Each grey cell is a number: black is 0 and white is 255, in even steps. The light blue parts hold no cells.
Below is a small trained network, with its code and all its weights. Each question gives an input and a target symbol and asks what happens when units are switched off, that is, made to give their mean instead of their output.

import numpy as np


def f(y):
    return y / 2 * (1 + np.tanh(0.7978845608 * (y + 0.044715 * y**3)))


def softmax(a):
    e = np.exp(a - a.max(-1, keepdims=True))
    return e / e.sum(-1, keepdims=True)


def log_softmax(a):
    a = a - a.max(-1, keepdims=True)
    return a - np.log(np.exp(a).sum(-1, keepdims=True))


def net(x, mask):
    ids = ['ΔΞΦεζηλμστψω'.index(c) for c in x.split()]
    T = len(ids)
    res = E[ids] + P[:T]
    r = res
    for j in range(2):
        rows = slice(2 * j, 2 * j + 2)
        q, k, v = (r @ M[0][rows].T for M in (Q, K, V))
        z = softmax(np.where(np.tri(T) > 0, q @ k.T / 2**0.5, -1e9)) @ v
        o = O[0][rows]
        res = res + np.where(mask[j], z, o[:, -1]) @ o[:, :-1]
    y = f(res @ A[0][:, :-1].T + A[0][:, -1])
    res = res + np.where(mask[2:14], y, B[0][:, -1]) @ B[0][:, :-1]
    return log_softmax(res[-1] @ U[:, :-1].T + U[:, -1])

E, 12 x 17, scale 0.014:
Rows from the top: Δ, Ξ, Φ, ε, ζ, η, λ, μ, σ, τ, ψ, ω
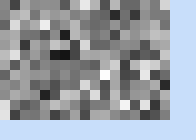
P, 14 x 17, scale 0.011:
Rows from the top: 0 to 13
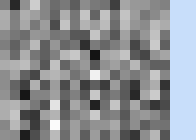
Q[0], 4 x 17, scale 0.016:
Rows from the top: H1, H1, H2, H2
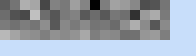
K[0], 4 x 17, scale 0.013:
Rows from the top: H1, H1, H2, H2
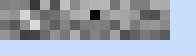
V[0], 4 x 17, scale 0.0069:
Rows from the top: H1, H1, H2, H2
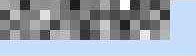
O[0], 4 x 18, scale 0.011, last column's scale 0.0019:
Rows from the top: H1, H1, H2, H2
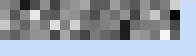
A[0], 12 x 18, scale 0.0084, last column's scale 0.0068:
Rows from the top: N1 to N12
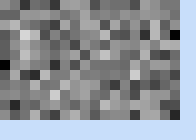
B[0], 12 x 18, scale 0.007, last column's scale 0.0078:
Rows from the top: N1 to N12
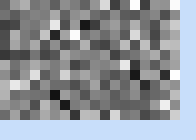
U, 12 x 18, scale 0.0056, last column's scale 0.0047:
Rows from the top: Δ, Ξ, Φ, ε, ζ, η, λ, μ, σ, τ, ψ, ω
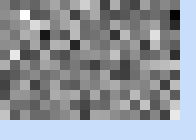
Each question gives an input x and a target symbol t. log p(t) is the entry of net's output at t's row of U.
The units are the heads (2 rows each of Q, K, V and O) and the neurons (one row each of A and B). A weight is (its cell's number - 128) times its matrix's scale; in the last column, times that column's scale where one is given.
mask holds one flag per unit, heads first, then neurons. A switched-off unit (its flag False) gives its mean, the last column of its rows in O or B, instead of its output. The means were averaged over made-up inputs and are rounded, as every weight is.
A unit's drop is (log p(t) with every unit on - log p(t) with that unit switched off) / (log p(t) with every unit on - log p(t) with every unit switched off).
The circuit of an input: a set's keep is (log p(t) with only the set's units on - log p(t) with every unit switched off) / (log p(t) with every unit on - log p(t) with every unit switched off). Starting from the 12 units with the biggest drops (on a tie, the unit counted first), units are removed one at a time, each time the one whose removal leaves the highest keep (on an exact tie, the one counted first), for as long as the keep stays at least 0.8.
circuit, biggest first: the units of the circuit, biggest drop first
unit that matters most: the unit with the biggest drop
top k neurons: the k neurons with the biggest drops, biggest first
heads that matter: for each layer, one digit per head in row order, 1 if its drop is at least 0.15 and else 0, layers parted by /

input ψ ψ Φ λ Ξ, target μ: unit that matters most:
H1
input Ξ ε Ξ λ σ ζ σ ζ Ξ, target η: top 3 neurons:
[N8 N9 N12]
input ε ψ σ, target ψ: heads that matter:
01
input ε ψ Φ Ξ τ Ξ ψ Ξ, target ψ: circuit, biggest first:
[H2 N7]
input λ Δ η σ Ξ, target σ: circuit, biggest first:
[H2 H1]
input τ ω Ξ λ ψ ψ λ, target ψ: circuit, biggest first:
[H2 N7]
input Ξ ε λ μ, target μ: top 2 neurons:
[N6 N1]
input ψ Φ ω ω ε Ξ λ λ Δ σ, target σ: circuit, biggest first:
[H2 N3]
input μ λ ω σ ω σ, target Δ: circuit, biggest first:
[H1 N1]
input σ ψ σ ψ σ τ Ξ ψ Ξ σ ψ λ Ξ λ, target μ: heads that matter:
11
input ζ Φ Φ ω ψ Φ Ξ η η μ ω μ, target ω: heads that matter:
11
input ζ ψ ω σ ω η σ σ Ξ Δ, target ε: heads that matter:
11
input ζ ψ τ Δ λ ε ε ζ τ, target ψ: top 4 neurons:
[N7 N1 N5 N4]
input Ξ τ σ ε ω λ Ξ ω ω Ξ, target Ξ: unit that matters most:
N9
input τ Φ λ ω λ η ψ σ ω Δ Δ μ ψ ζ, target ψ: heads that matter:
01
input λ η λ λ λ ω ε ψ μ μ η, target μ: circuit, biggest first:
[H1 N8 N1 H2]
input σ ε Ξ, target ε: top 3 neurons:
[N12 N6 N5]
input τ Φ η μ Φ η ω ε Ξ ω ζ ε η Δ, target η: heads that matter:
10
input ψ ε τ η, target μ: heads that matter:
10
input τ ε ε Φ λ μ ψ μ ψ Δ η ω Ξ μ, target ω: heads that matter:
01
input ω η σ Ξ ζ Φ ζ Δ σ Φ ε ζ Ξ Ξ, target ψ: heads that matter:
01
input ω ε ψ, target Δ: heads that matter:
10
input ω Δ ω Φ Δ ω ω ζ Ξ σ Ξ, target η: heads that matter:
10
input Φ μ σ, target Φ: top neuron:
[N4]
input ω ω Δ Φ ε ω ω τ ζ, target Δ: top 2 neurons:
[N1 N8]
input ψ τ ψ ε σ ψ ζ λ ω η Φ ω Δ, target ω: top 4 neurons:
[N10 N1 N5 N12]
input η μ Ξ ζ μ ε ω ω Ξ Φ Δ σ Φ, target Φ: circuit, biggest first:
[H1]
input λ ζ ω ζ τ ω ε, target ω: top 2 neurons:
[N10 N1]
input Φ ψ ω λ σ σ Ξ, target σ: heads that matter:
01
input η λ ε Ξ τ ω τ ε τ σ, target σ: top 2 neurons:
[N3 N10]
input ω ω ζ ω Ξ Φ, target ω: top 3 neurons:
[N10 N1 N5]
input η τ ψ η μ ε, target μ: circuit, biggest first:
[H1 N8 N1]
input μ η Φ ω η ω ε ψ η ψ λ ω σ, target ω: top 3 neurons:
[N1 N8 N5]
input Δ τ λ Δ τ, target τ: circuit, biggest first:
[H1]
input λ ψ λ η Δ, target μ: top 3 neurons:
[N1 N8 N12]
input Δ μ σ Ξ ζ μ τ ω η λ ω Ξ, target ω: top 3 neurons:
[N10 N1 N5]
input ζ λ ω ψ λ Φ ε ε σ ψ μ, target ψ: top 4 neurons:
[N7 N1 N5 N8]
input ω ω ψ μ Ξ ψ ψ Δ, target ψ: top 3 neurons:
[N7 N5 N8]
